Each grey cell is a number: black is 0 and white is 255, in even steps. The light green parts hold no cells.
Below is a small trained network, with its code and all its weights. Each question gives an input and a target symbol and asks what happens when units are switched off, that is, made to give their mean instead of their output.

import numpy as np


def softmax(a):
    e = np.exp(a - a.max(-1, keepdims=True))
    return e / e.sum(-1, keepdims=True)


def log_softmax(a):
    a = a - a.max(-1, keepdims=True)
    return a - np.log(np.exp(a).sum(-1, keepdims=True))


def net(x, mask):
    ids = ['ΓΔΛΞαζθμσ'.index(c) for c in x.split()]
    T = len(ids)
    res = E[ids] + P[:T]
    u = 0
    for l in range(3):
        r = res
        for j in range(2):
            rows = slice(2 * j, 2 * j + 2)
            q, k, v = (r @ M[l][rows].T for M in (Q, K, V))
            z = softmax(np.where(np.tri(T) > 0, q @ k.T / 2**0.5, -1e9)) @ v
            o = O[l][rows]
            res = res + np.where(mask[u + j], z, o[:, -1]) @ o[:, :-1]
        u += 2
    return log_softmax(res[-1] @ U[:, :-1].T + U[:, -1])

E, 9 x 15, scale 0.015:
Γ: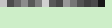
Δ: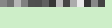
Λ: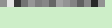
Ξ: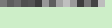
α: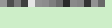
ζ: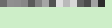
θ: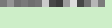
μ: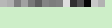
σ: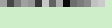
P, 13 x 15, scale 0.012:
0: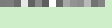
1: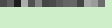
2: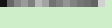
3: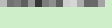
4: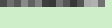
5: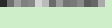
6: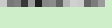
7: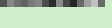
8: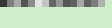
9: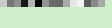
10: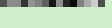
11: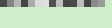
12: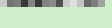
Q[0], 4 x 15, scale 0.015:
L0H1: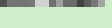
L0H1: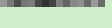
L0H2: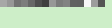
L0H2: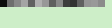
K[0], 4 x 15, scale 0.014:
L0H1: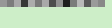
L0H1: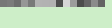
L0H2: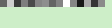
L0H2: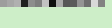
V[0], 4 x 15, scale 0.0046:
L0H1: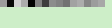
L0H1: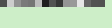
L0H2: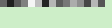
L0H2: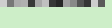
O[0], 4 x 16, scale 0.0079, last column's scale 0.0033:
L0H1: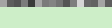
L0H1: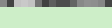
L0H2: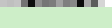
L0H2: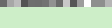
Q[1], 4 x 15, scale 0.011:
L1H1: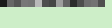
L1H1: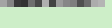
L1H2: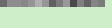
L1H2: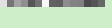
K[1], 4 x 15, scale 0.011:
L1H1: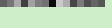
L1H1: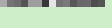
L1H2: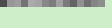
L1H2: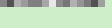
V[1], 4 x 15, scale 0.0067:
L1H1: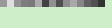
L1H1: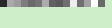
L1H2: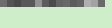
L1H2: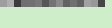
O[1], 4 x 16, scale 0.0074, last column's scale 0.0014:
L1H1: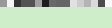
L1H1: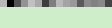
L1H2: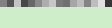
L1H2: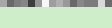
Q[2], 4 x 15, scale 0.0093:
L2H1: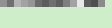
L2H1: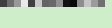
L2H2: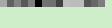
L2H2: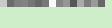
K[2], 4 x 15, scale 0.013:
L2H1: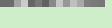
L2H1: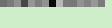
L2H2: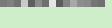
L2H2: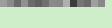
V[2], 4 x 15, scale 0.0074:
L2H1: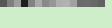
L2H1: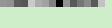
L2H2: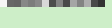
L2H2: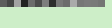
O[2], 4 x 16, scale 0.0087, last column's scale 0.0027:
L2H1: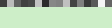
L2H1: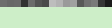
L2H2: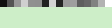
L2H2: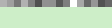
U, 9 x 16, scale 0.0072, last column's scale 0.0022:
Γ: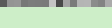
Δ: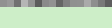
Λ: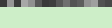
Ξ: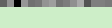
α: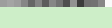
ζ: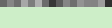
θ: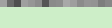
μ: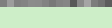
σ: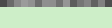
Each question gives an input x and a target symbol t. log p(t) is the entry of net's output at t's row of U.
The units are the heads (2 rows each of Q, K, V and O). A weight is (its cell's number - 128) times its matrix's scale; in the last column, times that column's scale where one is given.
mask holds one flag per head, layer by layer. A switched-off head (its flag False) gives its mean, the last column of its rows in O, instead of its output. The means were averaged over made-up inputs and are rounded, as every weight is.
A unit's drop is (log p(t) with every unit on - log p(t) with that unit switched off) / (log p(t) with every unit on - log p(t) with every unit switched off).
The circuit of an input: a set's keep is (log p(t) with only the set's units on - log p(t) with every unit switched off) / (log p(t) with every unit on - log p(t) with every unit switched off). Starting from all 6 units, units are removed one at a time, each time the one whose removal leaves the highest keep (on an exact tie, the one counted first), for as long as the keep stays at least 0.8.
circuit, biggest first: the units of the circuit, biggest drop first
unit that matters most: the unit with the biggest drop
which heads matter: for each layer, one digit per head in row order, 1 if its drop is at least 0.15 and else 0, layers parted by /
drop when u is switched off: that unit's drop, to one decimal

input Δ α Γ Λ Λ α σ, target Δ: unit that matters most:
L2H1
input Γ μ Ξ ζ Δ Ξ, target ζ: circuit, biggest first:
[L0H1 L2H1]
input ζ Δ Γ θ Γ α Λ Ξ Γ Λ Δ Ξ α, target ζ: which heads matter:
00 / 00 / 10
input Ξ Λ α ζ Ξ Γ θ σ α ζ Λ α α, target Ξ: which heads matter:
11 / 00 / 00
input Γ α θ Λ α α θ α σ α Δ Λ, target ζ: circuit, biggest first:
[L0H1 L2H1]
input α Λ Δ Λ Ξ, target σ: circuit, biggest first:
[L0H2 L1H1 L1H2]
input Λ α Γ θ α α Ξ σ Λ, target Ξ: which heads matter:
11 / 00 / 00
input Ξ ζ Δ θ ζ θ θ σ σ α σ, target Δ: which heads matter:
00 / 00 / 11
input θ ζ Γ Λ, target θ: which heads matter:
00 / 10 / 00
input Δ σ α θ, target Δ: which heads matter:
10 / 00 / 10
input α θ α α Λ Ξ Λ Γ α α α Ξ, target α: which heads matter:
01 / 00 / 00
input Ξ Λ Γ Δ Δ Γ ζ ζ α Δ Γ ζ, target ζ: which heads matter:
10 / 00 / 10
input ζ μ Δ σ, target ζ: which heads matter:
00 / 00 / 10
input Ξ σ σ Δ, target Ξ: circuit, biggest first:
[L0H1 L0H2]
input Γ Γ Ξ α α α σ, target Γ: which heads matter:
01 / 00 / 01
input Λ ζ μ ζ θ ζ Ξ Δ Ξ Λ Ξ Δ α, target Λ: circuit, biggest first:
[L1H2 L2H2 L0H2]
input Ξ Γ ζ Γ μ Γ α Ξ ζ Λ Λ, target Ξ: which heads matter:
01 / 01 / 00
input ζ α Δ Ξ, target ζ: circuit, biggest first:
[L2H1]
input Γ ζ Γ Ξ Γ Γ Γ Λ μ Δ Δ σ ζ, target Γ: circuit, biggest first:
[L0H2 L2H2]
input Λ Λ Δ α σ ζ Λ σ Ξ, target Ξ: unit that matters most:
L0H1
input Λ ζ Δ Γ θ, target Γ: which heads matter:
01 / 01 / 00
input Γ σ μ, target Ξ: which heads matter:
10 / 00 / 00
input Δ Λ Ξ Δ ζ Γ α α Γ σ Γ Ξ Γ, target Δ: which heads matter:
10 / 00 / 10
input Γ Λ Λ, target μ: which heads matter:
11 / 00 / 01
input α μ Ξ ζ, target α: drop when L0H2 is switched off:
0.9
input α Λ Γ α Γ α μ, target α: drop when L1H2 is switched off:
0.0
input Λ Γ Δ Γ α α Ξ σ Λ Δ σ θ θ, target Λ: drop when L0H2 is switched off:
0.2
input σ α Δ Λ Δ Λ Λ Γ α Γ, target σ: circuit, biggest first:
[L1H1]
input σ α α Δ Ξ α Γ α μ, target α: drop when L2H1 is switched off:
0.1
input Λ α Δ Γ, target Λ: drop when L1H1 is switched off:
0.1
